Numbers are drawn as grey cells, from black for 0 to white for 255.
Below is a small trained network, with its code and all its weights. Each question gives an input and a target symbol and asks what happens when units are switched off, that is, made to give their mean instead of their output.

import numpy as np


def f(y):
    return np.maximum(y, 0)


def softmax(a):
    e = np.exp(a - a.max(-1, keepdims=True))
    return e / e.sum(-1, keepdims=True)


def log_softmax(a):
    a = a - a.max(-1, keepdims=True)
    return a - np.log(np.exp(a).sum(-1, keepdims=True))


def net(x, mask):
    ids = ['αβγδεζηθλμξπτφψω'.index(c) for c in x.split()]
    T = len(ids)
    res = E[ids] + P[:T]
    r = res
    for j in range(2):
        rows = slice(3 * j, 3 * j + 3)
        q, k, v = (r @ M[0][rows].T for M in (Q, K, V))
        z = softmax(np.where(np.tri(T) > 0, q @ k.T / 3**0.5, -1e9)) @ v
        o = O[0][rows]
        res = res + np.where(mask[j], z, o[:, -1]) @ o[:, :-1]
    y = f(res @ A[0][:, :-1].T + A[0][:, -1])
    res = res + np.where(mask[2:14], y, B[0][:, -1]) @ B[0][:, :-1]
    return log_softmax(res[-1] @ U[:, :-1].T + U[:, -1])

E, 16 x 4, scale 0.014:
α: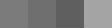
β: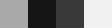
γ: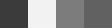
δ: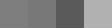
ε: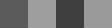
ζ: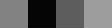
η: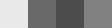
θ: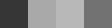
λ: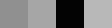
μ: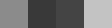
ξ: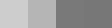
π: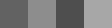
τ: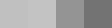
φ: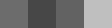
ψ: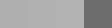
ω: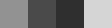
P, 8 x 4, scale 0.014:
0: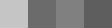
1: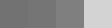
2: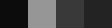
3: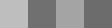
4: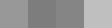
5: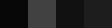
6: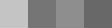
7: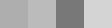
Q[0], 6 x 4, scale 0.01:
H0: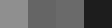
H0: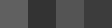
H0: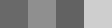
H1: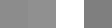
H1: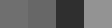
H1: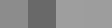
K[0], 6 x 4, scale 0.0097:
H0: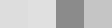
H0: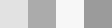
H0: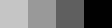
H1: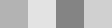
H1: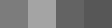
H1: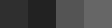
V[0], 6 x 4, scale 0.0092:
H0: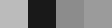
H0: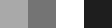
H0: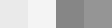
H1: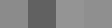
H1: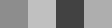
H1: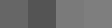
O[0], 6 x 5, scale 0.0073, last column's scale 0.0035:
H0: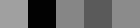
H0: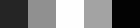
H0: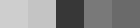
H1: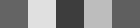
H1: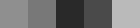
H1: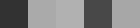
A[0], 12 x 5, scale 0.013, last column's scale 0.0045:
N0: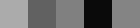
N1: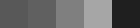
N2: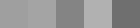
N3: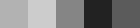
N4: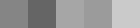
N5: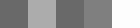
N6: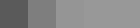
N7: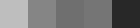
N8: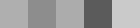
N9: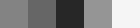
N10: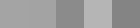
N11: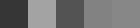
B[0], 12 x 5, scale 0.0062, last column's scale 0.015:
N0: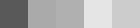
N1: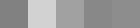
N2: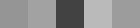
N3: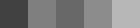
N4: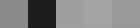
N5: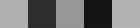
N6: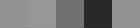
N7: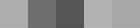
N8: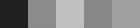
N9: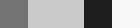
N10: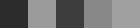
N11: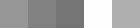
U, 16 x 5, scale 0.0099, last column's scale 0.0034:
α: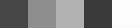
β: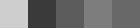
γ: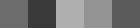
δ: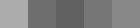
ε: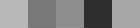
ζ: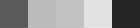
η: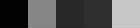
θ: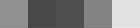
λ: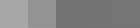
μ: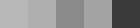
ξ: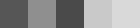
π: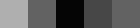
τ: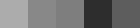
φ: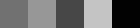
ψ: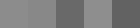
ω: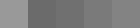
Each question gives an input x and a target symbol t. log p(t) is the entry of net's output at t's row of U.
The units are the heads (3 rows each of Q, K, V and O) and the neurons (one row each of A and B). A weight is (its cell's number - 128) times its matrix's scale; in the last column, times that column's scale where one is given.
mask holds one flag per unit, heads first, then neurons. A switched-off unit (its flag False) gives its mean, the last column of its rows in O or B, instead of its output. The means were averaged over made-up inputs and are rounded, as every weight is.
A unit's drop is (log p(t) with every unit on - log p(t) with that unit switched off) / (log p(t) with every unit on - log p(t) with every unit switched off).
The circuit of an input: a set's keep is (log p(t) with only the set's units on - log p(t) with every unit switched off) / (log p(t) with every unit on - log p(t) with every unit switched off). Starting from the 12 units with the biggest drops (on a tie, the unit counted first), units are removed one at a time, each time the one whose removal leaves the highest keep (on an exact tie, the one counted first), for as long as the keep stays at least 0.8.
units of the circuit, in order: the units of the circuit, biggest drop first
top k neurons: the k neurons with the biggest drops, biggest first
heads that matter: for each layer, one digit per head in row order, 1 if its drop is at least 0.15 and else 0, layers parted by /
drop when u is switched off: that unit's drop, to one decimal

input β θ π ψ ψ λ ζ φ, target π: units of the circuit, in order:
H0; N0
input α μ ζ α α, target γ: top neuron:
N4
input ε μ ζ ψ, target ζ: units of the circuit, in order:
N0; N8
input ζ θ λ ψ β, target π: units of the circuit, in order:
H0; N0
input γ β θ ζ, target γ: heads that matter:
11
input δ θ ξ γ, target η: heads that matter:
10
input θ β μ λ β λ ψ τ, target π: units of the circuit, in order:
H0; H1
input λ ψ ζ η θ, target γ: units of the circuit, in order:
H0; N4
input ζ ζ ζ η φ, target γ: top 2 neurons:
N4; N9
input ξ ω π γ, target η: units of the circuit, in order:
N3; H0
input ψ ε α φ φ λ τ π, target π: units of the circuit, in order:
H0; N0
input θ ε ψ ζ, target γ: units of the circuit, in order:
H0; N4; H1
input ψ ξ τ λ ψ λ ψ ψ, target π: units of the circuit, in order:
H0; H1
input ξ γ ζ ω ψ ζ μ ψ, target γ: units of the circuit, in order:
H0
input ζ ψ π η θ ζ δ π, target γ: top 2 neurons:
N4; N9
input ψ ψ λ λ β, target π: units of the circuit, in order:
H0; H1
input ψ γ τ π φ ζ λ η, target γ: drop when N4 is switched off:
0.1
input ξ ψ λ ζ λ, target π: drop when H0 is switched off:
0.4
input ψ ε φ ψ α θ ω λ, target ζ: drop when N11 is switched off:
0.3
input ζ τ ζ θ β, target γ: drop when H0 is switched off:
0.9
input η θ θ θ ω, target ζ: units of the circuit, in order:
H0
